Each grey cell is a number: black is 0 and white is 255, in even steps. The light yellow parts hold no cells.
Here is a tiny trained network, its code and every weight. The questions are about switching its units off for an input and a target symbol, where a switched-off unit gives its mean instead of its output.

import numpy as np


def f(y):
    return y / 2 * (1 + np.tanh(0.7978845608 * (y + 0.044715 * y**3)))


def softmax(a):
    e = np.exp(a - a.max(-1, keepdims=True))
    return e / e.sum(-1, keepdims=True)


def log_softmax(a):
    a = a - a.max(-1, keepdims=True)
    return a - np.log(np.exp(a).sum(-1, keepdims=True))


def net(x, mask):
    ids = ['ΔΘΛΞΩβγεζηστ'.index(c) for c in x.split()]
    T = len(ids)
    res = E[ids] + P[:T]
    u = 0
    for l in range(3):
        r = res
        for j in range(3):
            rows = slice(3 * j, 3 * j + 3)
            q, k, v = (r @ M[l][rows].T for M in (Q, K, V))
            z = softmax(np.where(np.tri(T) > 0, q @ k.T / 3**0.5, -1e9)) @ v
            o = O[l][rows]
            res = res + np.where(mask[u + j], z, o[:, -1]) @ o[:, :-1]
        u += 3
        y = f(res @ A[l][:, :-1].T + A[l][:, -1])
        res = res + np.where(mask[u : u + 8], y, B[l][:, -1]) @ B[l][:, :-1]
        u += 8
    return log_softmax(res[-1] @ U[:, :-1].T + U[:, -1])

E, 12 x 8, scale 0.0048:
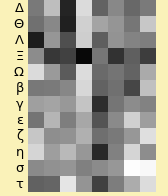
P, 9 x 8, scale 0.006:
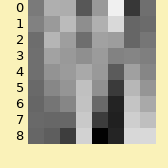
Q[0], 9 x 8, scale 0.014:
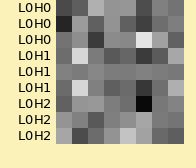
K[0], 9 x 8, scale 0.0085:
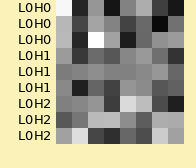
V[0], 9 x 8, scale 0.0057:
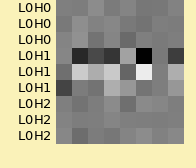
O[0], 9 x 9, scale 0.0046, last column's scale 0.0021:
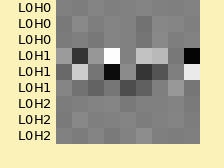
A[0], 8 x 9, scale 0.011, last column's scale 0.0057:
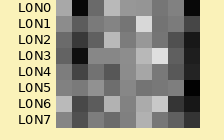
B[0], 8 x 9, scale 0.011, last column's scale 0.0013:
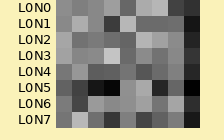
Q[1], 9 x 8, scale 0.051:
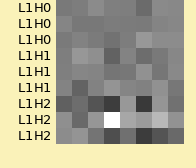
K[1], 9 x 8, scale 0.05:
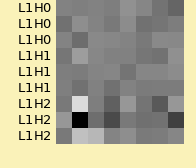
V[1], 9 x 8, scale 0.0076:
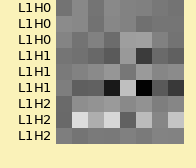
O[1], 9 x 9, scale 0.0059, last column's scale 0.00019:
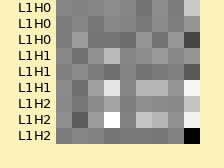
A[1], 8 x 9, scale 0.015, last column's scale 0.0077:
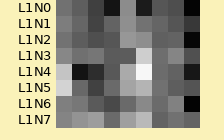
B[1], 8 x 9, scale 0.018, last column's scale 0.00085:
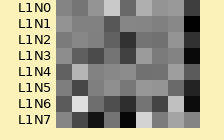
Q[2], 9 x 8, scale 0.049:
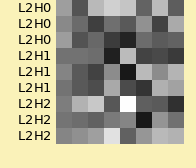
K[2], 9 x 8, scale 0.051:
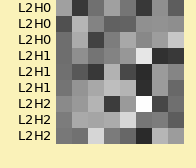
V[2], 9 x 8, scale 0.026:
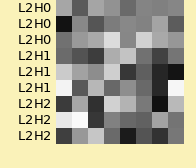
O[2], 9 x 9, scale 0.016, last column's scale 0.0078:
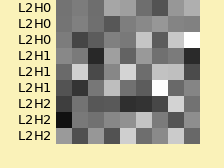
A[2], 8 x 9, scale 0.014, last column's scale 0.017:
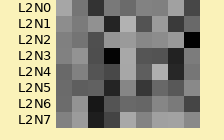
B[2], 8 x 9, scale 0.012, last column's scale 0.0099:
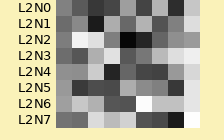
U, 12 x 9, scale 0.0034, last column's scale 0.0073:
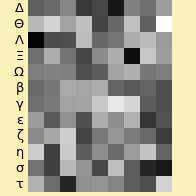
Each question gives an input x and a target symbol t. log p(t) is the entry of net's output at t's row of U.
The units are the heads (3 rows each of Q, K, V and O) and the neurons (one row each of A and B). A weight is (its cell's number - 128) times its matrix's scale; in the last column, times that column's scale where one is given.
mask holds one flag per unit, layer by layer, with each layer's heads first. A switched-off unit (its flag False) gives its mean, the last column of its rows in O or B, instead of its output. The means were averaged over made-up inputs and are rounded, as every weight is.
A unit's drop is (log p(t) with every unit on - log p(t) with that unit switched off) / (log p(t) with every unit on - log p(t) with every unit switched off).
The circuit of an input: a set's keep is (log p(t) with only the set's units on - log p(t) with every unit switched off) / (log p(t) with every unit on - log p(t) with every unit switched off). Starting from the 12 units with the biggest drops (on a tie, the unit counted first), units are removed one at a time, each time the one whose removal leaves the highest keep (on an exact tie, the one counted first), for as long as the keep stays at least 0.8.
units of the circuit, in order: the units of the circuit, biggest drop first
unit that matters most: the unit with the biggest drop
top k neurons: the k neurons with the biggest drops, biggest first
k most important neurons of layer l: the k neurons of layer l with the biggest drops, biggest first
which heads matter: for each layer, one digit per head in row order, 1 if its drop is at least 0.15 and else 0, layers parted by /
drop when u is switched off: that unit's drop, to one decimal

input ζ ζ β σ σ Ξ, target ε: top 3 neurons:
(L1N7; L2N5; L1N0)
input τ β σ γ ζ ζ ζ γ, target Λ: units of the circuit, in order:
(L1H2; L2H1; L2H0)
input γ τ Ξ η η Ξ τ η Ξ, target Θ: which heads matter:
010 / 011 / 111
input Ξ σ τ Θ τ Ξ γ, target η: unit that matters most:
L1N0
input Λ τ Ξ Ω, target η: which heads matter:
000 / 000 / 111
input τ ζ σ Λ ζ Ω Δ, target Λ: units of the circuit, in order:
(L2H1; L2H2)
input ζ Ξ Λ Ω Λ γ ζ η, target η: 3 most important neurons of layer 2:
(L2N3; L2N6; L2N5)
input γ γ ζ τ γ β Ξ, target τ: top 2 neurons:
(L1N7; L2N1)
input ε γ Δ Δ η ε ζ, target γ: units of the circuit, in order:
(L1N7; L2H2)
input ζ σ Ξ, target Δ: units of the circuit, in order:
(L2N4; L2H0)
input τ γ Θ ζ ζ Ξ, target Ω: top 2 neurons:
(L1N7; L2N6)
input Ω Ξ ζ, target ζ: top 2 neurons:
(L2N6; L2N4)
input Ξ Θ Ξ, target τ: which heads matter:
010 / 011 / 110
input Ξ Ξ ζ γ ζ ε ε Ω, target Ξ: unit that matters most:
L0H1
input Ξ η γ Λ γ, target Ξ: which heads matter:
000 / 001 / 111
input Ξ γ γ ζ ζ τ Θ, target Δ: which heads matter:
000 / 001 / 110
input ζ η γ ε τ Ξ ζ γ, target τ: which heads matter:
000 / 001 / 101
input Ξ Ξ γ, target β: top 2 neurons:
(L2N7; L2N6)
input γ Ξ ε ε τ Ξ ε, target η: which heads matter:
010 / 011 / 101
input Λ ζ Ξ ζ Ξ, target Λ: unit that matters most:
L1H2
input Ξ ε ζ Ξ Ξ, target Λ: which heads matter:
000 / 000 / 110
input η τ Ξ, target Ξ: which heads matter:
010 / 001 / 111
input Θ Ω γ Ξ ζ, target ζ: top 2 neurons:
(L1N7; L2N6)
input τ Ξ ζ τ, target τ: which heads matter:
000 / 001 / 101
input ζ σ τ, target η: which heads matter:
000 / 001 / 101
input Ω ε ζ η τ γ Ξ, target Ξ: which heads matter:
000 / 001 / 111
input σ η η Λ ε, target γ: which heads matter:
000 / 011 / 101
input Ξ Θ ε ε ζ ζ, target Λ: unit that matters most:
L1N7
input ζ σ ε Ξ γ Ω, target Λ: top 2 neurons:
(L1N7; L2N3)
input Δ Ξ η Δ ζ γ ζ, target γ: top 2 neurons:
(L2N6; L1N7)
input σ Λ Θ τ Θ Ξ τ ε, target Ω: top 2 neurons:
(L2N6; L1N7)
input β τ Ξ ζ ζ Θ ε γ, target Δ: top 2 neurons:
(L1N7; L2N4)
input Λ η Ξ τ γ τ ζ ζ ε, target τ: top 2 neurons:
(L1N7; L2N1)
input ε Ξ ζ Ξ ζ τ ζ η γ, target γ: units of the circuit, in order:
(L2H2)
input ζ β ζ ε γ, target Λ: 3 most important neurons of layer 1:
(L1N7; L1N5; L1N3)
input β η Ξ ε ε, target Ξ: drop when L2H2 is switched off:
0.2
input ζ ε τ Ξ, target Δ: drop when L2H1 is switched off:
0.4
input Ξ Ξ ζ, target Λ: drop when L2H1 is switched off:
0.3
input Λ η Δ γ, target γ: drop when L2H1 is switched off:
0.1
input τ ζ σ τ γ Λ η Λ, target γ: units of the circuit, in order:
(L2H2)
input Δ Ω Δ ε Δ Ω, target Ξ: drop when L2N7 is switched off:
0.1
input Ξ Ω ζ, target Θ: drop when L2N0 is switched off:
0.0
